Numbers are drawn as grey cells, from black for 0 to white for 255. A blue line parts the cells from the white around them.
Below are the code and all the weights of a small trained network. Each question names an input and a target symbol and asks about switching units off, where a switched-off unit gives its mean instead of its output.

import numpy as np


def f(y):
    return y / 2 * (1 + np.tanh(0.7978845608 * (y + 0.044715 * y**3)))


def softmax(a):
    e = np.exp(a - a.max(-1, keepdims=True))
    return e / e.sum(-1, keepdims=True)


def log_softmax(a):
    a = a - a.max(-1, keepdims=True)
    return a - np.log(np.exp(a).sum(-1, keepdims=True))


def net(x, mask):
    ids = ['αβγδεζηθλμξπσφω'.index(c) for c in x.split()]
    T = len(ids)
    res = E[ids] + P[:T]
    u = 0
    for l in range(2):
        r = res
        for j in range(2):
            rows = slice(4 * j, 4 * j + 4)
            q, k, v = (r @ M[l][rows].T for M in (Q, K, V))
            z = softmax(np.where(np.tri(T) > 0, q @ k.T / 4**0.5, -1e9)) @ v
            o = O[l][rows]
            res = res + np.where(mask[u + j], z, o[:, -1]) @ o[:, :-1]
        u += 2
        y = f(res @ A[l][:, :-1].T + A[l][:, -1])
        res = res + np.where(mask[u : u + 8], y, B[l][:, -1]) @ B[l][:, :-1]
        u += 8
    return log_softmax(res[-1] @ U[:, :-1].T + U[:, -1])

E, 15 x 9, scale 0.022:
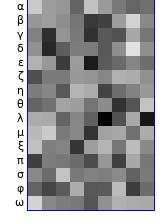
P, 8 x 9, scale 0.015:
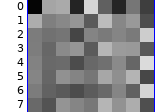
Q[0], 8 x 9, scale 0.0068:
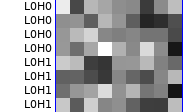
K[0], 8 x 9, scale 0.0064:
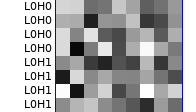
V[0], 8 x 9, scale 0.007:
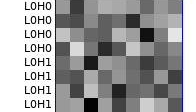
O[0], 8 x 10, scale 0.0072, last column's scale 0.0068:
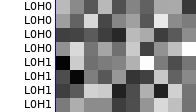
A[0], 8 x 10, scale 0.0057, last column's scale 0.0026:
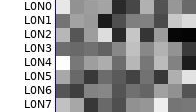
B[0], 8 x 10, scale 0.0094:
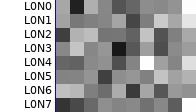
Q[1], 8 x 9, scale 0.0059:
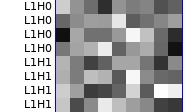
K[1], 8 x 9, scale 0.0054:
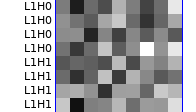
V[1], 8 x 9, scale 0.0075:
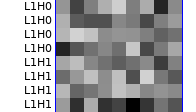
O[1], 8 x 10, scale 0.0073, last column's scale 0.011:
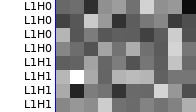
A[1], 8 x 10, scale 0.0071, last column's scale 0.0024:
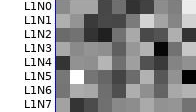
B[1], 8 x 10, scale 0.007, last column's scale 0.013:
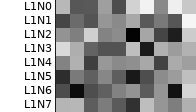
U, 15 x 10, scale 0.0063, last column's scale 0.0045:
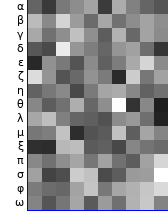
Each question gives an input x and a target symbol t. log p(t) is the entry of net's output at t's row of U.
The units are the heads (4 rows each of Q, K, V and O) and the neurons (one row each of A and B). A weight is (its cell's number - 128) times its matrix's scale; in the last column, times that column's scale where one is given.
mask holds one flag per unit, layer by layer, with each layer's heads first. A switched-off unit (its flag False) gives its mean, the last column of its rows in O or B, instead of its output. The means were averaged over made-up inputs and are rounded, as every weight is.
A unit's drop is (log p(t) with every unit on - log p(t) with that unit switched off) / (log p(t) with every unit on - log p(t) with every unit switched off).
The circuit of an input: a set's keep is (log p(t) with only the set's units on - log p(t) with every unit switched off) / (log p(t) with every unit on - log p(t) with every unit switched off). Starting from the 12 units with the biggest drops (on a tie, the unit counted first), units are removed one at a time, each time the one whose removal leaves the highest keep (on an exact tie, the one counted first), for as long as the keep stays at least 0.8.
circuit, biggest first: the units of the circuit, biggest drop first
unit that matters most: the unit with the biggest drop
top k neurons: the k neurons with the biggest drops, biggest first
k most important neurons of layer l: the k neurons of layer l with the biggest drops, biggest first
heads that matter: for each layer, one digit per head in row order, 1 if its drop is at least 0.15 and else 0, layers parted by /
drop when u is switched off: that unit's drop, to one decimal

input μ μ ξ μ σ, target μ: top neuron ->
(L1N2)
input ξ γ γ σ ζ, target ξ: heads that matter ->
01 / 11
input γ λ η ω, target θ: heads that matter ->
10 / 10
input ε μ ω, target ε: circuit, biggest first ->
(L0H1, L1N5, L0N0, L1H1)
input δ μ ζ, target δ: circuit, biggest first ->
(L1H0, L0H0, L0H1)
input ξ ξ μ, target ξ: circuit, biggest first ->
(L1H0, L0H1)
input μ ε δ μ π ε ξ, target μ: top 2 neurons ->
(L1N2, L0N7)
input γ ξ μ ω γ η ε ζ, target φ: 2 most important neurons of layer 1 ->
(L1N2, L1N6)
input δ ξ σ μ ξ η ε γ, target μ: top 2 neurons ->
(L0N2, L0N6)
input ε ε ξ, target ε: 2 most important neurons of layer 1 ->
(L1N5, L1N2)
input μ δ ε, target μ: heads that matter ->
10 / 11
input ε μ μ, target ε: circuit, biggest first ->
(L0H1, L1N5, L1H1)
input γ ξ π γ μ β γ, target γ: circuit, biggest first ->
(L0N6, L1H1, L0H1, L1N6)
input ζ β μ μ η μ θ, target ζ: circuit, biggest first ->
(L1H1, L0H1)
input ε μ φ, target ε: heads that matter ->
01 / 01
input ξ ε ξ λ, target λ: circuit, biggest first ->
(L1H1, L0N2, L1N3)
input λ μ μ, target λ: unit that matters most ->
L1H1
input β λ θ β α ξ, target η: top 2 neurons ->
(L0N4, L0N1)
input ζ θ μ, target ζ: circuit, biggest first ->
(L0H1, L1H1)
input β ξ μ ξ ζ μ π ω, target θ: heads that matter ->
11 / 10
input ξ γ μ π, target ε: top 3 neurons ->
(L0N2, L1N5, L0N0)
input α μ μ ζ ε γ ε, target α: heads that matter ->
11 / 10
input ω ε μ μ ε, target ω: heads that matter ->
01 / 11
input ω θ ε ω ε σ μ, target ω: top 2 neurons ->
(L0N1, L1N2)
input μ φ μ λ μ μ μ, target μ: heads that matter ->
11 / 11
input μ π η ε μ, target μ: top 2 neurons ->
(L1N2, L0N0)
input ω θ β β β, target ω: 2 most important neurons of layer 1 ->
(L1N0, L1N2)
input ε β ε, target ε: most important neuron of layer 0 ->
(L0N0)
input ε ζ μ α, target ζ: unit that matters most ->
L1N3
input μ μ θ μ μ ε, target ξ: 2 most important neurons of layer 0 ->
(L0N2, L0N0)
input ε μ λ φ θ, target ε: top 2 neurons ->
(L0N0, L1N5)
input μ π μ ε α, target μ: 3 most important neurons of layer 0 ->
(L0N7, L0N0, L0N4)
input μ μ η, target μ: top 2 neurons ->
(L1N2, L0N7)
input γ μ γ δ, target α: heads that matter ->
10 / 10
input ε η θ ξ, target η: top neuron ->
(L0N0)
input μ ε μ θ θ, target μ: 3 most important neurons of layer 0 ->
(L0N7, L0N0, L0N5)
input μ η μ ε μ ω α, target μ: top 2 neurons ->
(L1N2, L0N7)
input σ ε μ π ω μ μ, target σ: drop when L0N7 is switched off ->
0.0
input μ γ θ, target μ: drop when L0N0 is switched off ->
0.2
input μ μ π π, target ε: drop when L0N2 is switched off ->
0.2
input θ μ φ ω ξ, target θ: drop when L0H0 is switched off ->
0.1
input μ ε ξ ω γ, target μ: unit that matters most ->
L1N2
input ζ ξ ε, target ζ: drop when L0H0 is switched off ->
0.2
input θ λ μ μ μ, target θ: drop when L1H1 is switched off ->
0.1
